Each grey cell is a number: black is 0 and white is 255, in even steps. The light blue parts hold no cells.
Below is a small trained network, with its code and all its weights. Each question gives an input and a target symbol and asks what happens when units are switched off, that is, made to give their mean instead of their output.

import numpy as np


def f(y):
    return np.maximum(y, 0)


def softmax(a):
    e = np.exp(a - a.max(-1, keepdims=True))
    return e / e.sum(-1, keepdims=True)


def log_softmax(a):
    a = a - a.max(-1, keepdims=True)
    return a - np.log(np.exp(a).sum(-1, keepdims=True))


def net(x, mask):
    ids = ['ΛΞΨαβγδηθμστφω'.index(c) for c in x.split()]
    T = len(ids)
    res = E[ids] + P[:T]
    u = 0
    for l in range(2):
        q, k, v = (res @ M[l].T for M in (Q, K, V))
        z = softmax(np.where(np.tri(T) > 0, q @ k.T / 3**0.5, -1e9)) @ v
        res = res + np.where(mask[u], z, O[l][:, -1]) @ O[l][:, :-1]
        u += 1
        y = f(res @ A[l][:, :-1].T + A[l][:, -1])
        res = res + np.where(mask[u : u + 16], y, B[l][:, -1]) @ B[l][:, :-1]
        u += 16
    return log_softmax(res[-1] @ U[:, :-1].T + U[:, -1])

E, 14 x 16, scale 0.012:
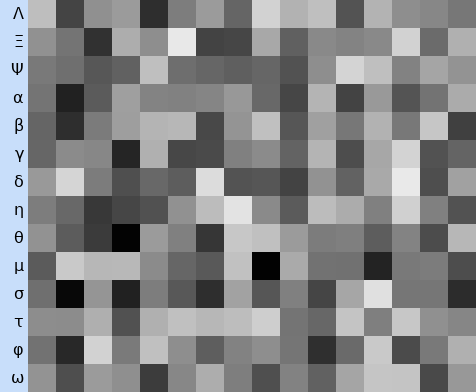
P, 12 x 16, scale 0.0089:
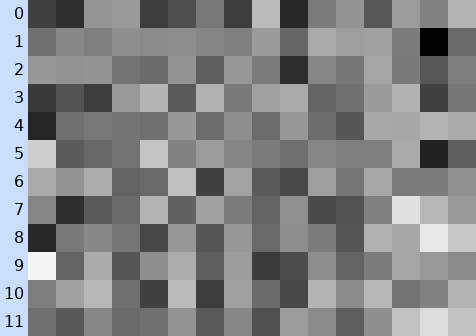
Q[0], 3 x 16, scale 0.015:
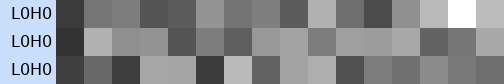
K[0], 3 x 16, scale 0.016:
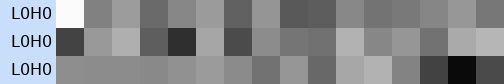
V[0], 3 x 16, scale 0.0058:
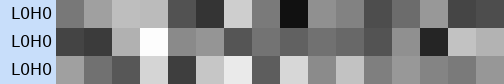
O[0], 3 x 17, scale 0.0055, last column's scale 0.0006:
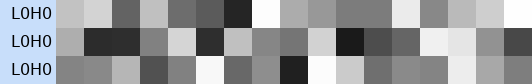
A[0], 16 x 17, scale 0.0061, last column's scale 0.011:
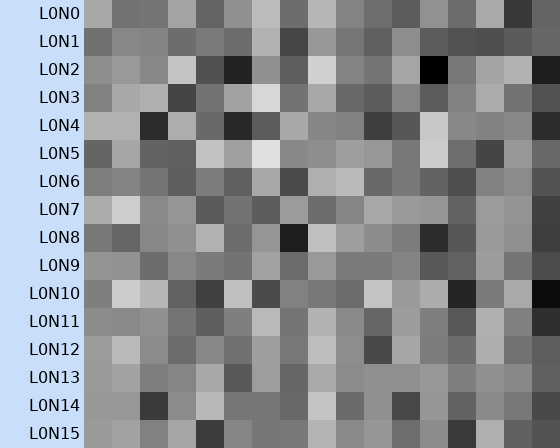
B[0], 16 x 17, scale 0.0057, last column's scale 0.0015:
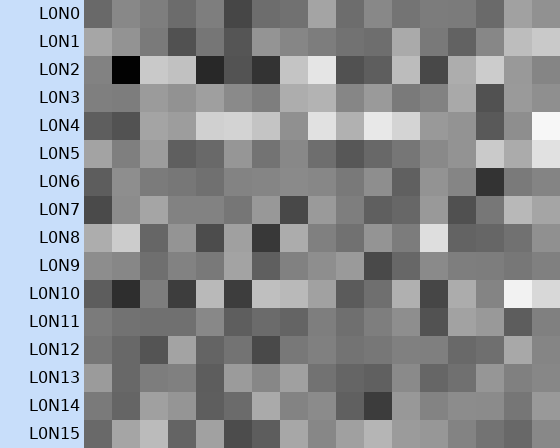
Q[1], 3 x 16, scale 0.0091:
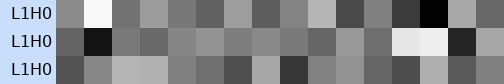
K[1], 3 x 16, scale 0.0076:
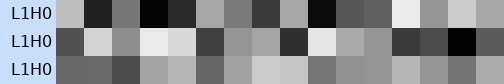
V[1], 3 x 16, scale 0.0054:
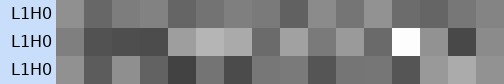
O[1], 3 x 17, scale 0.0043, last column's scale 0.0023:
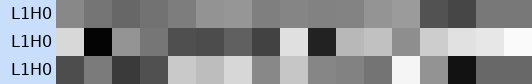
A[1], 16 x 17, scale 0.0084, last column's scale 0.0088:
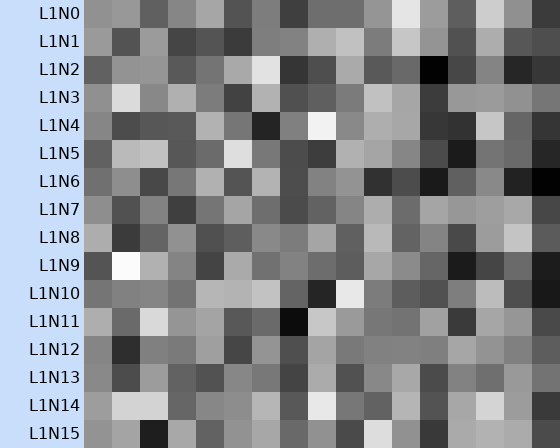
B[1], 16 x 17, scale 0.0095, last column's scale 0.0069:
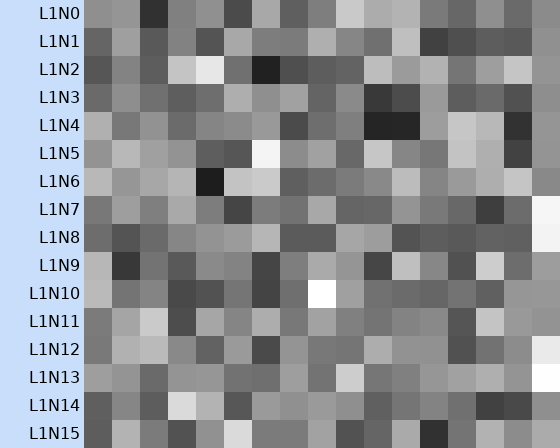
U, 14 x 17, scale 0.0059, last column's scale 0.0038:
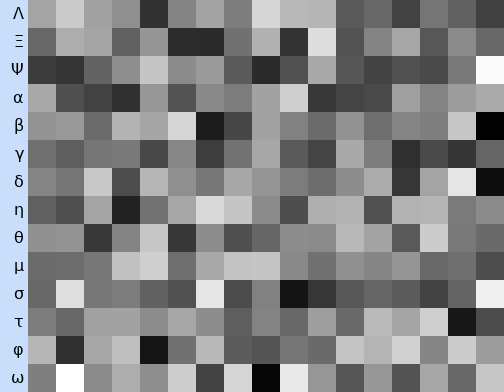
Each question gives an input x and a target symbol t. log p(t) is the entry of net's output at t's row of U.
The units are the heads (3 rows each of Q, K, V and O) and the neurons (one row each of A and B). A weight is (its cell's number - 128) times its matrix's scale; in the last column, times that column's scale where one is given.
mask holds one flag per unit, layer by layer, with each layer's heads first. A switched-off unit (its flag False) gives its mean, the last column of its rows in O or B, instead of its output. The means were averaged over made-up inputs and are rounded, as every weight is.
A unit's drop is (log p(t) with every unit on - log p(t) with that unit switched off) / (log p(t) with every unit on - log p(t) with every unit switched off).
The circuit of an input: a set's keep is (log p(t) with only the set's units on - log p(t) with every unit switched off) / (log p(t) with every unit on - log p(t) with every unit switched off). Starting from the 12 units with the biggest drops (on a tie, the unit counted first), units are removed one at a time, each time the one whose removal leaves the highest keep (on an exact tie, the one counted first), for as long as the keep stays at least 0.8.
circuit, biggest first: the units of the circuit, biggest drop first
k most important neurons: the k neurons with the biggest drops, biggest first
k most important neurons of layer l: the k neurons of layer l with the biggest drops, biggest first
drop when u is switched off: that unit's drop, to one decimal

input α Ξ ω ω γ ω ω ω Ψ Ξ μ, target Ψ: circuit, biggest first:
[L0H0]
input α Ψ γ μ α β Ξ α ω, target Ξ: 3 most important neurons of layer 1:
[L1N2 L1N10 L1N5]
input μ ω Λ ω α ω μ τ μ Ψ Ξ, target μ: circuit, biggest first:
[L0H0 L0N4]
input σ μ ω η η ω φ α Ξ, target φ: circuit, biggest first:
[L0H0 L1N6 L1H0]
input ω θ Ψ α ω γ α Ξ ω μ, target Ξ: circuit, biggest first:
[L0H0 L1N2 L1N10 L1N5]
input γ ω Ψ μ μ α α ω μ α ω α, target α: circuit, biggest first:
[L1H0 L0H0 L1N10]
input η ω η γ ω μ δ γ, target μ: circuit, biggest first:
[L0H0 L0N4]
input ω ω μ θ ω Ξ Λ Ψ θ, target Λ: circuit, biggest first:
[L0H0 L1H0 L1N5 L1N10]
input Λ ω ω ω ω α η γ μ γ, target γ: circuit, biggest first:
[L0H0 L1H0 L1N9]
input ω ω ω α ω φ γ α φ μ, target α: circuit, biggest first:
[L0H0 L1N10]
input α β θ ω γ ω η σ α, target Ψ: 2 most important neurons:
[L1N8 L0N10]
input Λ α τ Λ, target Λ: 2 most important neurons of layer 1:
[L1N12 L1N1]
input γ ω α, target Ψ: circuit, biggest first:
[L1N8 L1H0]
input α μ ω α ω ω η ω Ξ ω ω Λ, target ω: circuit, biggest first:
[L1H0]
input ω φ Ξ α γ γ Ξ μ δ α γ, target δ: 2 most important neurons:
[L1N9 L0N10]
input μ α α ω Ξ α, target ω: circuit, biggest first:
[L1H0 L0H0]
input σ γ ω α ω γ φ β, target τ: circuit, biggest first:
[L1N4 L1H0]
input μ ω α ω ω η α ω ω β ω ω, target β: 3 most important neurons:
[L1N2 L1N10 L0N2]
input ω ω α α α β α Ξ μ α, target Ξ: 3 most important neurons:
[L1N2 L1N10 L1N5]
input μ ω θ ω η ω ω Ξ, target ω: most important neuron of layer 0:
[L0N2]
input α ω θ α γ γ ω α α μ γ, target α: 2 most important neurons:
[L1N10 L1N12]
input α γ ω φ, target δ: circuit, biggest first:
[L1N11 L1H0]
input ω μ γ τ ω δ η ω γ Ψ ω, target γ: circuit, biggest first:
[L1H0 L0H0 L1N9]
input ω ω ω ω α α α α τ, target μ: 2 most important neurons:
[L1N14 L0N3]
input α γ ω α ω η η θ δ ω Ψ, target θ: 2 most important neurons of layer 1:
[L1N0 L1N13]
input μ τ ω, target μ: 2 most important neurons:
[L0N4 L0N2]
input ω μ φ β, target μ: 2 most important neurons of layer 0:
[L0N4 L0N14]
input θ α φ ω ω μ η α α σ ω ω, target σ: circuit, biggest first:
[L0H0]
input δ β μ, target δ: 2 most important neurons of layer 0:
[L0N10 L0N7]
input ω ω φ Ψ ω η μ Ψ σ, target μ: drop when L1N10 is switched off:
0.0
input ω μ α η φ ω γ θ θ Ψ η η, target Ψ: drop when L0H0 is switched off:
0.9
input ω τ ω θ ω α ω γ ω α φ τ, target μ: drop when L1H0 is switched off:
0.1
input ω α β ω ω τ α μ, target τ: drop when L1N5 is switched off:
0.8
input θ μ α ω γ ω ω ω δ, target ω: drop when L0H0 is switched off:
0.2
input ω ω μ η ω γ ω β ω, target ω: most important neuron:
[L1N7]
